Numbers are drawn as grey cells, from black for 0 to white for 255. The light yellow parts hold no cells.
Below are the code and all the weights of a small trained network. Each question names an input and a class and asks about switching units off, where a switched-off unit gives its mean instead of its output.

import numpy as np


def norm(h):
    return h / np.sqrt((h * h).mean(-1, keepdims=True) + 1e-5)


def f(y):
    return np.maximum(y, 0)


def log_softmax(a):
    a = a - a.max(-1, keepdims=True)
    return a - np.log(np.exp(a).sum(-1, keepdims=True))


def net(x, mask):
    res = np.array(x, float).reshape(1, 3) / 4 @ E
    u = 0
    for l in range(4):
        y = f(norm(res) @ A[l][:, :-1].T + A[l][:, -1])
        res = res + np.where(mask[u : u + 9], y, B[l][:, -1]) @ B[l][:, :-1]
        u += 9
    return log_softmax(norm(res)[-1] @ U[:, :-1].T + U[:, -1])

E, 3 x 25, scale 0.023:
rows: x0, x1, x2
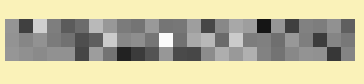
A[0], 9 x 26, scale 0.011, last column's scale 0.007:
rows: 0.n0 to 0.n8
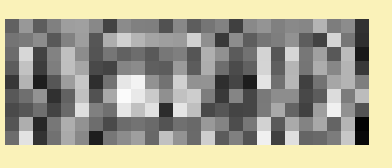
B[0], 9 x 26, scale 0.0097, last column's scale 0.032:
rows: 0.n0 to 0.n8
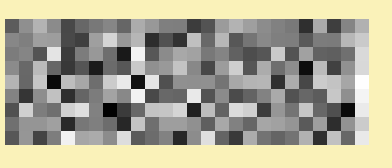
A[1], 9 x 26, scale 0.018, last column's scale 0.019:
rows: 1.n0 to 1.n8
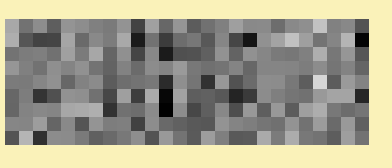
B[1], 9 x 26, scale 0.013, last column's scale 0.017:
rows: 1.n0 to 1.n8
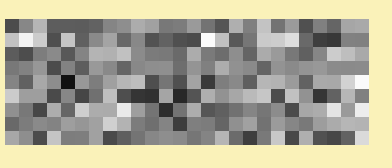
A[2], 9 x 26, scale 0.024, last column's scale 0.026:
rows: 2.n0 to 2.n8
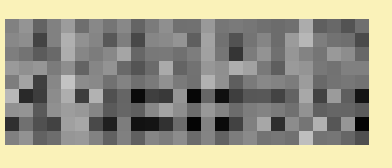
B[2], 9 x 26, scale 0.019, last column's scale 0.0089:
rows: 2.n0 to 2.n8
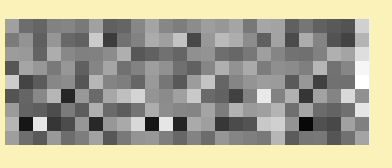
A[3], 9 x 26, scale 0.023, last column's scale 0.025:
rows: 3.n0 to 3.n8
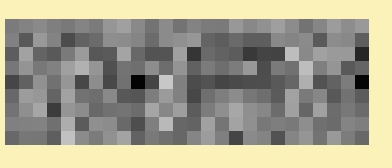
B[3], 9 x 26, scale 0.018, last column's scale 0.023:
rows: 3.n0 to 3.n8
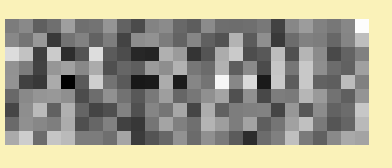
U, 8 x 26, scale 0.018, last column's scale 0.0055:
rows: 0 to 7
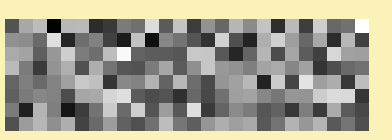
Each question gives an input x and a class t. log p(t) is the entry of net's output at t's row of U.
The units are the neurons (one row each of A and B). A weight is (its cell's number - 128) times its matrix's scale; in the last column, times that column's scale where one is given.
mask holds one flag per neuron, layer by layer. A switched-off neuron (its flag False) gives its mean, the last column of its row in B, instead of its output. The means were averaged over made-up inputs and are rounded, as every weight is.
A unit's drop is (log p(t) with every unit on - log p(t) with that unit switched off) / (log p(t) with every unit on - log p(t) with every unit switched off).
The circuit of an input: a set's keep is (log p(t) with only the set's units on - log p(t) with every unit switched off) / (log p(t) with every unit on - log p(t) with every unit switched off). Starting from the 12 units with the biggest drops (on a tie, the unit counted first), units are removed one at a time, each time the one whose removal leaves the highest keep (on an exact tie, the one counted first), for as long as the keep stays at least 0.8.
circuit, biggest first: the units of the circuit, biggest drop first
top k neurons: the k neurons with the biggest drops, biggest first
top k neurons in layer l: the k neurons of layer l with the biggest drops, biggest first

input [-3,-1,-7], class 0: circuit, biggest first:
[0.n4]
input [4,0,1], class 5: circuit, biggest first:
[0.n6; 0.n5]
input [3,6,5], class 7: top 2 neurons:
[0.n8; 0.n6]
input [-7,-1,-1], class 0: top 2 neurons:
[0.n4; 0.n3]
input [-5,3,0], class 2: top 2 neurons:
[0.n4; 0.n8]
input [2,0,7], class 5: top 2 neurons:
[0.n6; 0.n5]
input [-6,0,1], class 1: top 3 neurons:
[0.n2; 0.n7; 0.n3]
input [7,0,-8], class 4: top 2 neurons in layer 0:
[0.n6; 0.n3]
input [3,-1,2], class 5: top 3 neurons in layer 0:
[0.n6; 0.n5; 0.n8]
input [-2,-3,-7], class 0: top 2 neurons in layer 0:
[0.n4; 0.n6]
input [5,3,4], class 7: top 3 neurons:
[0.n5; 0.n8; 0.n4]
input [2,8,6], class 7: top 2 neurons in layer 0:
[0.n8; 0.n6]
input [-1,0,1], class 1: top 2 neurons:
[0.n7; 0.n3]
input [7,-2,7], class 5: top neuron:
[0.n6]
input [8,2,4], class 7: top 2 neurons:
[0.n5; 0.n6]
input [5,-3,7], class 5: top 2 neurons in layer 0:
[0.n6; 0.n8]
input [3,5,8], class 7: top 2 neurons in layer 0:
[0.n8; 0.n6]
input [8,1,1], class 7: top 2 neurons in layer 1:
[1.n4; 1.n6]
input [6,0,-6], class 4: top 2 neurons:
[0.n6; 0.n3]
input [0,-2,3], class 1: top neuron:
[0.n4]
